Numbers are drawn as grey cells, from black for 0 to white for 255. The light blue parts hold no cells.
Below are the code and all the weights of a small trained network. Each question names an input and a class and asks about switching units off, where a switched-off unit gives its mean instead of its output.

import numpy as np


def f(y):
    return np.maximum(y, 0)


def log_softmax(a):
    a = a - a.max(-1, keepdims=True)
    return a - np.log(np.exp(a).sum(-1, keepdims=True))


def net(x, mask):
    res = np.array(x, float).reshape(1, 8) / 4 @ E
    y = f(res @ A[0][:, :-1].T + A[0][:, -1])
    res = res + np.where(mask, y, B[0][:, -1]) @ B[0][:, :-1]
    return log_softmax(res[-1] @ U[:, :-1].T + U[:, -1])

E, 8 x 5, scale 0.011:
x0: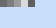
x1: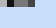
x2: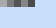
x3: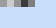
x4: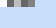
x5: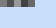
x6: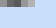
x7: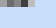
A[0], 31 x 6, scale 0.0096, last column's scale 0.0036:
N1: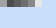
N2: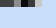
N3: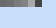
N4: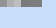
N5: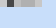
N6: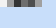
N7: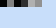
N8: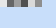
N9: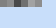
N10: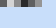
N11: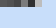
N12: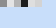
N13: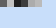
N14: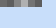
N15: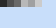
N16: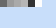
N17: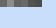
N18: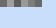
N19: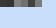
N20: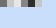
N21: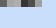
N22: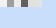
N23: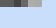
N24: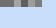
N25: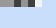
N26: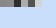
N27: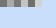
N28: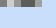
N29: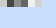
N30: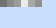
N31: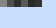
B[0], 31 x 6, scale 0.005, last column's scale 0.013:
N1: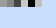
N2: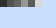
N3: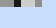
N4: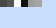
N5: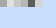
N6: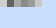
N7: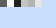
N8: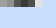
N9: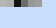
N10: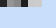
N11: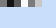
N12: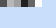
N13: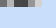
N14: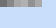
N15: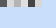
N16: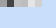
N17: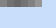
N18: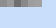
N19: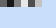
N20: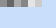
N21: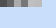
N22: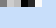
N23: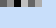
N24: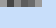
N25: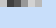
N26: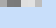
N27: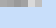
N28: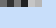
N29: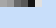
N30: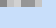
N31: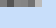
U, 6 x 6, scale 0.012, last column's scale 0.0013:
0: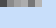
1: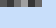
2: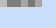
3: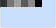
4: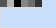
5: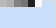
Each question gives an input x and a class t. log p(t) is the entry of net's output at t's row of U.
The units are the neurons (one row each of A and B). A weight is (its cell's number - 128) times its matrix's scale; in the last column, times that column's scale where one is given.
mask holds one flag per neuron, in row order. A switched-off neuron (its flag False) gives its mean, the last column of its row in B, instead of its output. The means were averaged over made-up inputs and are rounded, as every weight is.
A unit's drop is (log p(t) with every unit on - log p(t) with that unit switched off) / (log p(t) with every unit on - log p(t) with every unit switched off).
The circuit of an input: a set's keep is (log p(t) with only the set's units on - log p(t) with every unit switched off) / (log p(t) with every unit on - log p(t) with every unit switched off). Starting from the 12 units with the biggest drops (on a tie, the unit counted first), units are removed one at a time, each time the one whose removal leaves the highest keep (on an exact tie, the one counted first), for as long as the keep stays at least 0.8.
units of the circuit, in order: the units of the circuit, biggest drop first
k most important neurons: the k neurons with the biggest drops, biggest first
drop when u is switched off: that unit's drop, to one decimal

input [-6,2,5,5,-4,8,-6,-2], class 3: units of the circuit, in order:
(N10)
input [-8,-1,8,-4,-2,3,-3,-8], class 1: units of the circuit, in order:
(N11 N19)
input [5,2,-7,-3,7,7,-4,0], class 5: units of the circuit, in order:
(N5 N22)
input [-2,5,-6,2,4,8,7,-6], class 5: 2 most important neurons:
(N5 N29)
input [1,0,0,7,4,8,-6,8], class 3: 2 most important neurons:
(N10 N21)
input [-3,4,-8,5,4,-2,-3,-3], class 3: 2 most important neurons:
(N4 N21)
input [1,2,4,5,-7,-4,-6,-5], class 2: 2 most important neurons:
(N25 N16)
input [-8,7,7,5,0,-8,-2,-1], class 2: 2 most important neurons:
(N6 N25)
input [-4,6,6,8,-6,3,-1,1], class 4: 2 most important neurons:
(N7 N13)
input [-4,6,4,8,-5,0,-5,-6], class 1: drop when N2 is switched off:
0.1
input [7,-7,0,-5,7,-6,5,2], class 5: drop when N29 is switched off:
0.1
